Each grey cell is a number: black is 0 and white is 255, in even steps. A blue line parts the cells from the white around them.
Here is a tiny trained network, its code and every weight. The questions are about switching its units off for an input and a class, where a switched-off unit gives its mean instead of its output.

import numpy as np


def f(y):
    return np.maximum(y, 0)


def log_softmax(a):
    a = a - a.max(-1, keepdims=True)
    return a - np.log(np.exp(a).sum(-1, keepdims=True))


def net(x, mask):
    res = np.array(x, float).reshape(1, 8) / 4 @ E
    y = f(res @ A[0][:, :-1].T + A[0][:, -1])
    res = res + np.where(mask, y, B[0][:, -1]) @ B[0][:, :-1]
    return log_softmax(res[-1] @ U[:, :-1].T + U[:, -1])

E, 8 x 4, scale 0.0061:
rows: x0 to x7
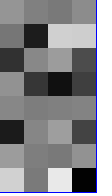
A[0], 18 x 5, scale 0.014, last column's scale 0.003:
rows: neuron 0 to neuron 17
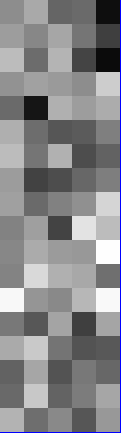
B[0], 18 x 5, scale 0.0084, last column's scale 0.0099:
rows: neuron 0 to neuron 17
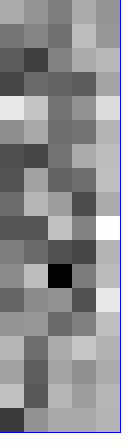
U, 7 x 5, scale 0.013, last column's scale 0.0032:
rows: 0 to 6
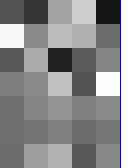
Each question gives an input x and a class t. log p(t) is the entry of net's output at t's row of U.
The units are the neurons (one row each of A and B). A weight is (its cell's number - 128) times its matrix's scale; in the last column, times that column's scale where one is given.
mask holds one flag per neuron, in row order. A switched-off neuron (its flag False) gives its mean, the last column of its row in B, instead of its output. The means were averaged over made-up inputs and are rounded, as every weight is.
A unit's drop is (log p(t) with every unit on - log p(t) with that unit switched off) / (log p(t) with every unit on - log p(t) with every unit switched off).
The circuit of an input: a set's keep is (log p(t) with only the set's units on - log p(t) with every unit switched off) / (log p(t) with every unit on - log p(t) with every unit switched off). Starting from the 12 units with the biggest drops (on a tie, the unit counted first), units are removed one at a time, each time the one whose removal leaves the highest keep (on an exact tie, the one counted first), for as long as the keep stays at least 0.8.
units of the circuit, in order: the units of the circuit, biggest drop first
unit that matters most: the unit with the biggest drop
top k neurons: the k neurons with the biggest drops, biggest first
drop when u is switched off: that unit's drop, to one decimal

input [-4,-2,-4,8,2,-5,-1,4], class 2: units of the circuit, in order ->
neuron 7
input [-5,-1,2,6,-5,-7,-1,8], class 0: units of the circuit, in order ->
neuron 2; neuron 6
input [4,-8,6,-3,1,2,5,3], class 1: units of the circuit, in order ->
neuron 14; neuron 16
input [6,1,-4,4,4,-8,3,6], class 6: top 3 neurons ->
neuron 12; neuron 8; neuron 5
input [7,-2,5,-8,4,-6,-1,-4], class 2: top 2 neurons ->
neuron 11; neuron 10
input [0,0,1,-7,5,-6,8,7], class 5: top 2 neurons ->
neuron 11; neuron 12
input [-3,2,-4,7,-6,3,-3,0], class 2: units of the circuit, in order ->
neuron 9; neuron 7
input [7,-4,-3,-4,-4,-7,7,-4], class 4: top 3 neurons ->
neuron 9; neuron 11; neuron 4
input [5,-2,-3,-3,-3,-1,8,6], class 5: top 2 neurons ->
neuron 9; neuron 12
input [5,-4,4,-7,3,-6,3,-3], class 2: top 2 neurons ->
neuron 11; neuron 10
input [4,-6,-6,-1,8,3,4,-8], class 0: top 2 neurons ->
neuron 9; neuron 4
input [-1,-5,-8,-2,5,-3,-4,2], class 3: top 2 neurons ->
neuron 12; neuron 4
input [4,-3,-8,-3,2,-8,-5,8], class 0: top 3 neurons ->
neuron 6; neuron 2; neuron 14
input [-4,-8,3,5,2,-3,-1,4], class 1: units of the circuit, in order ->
neuron 14
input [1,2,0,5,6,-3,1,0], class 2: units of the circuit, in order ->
neuron 7; neuron 16
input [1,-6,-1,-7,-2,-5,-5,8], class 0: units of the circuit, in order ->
neuron 6; neuron 2
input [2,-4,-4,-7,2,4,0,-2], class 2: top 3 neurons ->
neuron 11; neuron 10; neuron 3
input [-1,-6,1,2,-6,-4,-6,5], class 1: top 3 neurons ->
neuron 14; neuron 9; neuron 0
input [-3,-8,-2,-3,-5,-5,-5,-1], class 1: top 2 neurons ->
neuron 14; neuron 16
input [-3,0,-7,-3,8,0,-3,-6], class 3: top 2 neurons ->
neuron 6; neuron 2
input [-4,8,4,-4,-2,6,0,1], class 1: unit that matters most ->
neuron 4
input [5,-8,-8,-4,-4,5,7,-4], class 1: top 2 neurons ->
neuron 16; neuron 14
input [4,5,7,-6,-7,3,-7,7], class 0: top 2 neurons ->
neuron 2; neuron 6
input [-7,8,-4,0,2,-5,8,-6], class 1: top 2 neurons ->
neuron 4; neuron 6
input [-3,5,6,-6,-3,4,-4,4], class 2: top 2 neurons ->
neuron 11; neuron 9
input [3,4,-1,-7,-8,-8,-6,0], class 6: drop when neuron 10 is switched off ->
-0.1
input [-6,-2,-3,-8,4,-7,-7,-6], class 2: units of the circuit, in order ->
neuron 11
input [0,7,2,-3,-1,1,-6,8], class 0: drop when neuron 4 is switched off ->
-0.1
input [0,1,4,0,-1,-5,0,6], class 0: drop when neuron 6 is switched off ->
0.3
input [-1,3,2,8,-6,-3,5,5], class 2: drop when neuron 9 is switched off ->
0.4
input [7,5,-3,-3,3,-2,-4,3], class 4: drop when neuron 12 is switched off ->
0.2
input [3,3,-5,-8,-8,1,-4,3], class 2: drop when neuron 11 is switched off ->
0.3
